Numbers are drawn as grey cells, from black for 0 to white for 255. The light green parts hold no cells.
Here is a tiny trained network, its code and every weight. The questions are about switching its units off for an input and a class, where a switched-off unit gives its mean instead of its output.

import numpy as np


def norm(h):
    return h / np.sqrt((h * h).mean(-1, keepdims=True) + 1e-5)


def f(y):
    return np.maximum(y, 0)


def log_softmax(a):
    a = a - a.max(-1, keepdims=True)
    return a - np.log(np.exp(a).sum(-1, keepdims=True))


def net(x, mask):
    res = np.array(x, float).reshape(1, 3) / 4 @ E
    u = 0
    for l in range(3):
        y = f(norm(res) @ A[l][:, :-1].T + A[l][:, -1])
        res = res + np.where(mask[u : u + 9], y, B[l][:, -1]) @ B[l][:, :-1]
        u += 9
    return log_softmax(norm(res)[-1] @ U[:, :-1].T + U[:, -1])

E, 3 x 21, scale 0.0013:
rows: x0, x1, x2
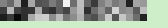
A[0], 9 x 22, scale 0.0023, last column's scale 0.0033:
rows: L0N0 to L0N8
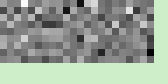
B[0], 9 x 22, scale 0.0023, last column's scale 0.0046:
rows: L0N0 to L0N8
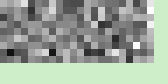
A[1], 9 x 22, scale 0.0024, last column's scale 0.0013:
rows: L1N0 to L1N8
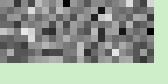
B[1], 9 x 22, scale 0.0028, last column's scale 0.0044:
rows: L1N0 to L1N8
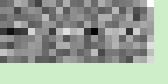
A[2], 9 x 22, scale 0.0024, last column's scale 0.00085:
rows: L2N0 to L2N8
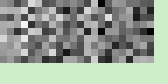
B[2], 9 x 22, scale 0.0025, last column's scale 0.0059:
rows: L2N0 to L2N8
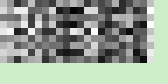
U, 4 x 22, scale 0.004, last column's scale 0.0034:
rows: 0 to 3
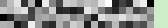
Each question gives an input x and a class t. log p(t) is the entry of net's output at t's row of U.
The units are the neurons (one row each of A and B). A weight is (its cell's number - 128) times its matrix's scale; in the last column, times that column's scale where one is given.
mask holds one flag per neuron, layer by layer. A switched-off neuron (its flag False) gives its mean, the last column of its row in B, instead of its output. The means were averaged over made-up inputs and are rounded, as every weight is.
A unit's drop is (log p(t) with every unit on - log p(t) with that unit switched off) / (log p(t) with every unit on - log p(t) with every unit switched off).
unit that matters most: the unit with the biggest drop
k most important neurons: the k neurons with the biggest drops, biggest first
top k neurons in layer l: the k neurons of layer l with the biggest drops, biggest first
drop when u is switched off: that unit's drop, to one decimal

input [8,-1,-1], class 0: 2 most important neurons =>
(L0N2 L2N3)
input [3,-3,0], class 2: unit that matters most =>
L0N2
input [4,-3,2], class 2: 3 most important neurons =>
(L0N3 L0N2 L1N2)
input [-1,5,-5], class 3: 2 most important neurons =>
(L0N3 L1N4)
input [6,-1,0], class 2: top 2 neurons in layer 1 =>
(L1N2 L1N0)
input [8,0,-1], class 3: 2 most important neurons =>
(L0N1 L2N1)
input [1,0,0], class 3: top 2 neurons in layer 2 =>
(L2N1 L2N3)
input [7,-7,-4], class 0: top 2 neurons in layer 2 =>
(L2N3 L2N7)
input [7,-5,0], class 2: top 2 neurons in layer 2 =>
(L2N1 L2N7)
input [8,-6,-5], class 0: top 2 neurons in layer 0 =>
(L0N0 L0N2)
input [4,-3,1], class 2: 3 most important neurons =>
(L0N2 L0N3 L2N1)
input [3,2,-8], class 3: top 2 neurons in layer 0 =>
(L0N1 L0N3)
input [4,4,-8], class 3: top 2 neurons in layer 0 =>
(L0N1 L0N3)
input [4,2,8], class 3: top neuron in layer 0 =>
(L0N1)
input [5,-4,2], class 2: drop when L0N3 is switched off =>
0.7
